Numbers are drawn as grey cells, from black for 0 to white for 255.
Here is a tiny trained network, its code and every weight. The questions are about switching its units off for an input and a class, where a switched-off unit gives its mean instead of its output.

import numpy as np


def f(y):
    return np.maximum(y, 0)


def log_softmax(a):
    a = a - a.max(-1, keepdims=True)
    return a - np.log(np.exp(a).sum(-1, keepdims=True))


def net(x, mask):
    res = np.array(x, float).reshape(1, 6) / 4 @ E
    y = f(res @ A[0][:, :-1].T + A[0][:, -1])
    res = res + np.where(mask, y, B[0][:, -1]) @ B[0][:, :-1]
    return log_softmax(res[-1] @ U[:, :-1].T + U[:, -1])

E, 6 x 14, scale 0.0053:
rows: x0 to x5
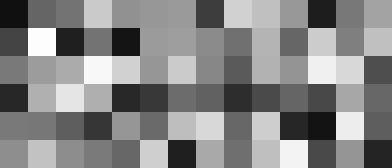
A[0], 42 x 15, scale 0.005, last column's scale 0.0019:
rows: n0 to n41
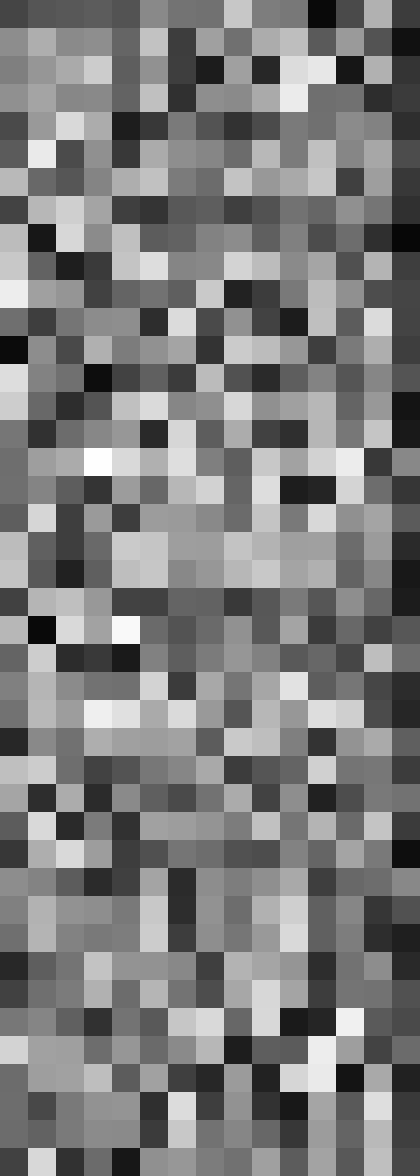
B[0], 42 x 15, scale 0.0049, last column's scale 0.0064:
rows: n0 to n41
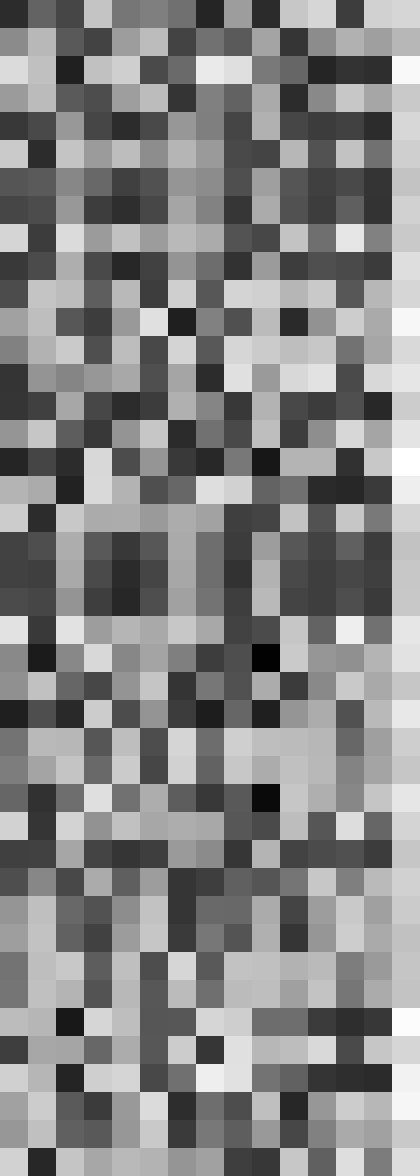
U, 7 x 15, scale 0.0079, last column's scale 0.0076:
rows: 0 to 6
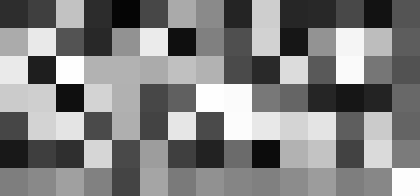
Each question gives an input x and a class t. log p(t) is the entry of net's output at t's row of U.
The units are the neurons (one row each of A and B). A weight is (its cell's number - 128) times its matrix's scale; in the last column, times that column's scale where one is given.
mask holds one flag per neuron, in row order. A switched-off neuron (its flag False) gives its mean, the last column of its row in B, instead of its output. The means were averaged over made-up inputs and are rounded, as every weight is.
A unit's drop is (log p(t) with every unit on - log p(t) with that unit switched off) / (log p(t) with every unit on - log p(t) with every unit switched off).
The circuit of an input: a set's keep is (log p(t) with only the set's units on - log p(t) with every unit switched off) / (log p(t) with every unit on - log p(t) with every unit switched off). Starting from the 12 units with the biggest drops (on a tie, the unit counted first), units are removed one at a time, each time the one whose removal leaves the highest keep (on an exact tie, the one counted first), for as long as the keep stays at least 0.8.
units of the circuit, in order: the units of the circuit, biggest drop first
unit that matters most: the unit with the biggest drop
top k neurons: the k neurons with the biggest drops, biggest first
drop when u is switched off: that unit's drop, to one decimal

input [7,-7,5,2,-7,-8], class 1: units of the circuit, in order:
[n39; n11]
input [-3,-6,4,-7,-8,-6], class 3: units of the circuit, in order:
[n2]
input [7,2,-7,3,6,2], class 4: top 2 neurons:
[n12; n26]
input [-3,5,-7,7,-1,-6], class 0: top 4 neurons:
[n4; n7; n21; n30]
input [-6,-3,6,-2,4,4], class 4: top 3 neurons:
[n37; n10; n28]
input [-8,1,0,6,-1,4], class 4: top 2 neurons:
[n10; n37]
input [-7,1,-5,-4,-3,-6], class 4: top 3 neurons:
[n13; n27; n10]
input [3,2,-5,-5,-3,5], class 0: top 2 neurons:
[n9; n14]
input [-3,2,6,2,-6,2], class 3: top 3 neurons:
[n2; n38; n28]
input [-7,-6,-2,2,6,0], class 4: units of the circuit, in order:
[n10; n13]
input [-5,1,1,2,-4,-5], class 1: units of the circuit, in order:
[n11; n39]
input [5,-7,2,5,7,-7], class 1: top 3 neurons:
[n39; n15; n11]
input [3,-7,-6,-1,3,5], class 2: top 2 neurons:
[n22; n8]
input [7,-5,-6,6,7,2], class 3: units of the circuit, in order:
[n36]
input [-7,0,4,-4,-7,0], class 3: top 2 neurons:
[n2; n38]
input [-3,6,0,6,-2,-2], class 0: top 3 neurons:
[n4; n7; n21]
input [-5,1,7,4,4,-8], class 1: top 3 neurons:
[n11; n39; n15]
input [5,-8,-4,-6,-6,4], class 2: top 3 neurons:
[n22; n8; n28]
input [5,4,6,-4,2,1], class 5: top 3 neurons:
[n16; n25; n10]
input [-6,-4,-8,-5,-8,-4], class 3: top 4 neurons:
[n2; n38; n16; n25]
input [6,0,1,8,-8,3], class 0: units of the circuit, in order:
[n4]
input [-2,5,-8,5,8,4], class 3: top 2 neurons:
[n36; n17]
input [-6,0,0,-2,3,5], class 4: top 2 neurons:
[n10; n37]
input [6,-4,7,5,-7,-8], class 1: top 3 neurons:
[n39; n11; n15]
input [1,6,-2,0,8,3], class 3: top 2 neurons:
[n36; n17]
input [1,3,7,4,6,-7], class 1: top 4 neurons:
[n11; n39; n15; n40]
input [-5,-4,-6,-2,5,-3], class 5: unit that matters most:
n28
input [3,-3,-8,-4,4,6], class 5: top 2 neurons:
[n0; n28]
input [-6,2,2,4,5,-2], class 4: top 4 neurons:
[n37; n10; n2; n38]
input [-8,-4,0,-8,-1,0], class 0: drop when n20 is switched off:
0.3
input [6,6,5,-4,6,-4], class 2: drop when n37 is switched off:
0.1
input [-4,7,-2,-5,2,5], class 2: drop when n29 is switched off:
0.1
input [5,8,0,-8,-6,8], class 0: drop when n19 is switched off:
0.2
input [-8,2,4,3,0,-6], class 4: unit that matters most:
n37
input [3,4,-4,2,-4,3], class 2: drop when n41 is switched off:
0.3
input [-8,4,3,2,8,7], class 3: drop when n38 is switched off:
-0.1
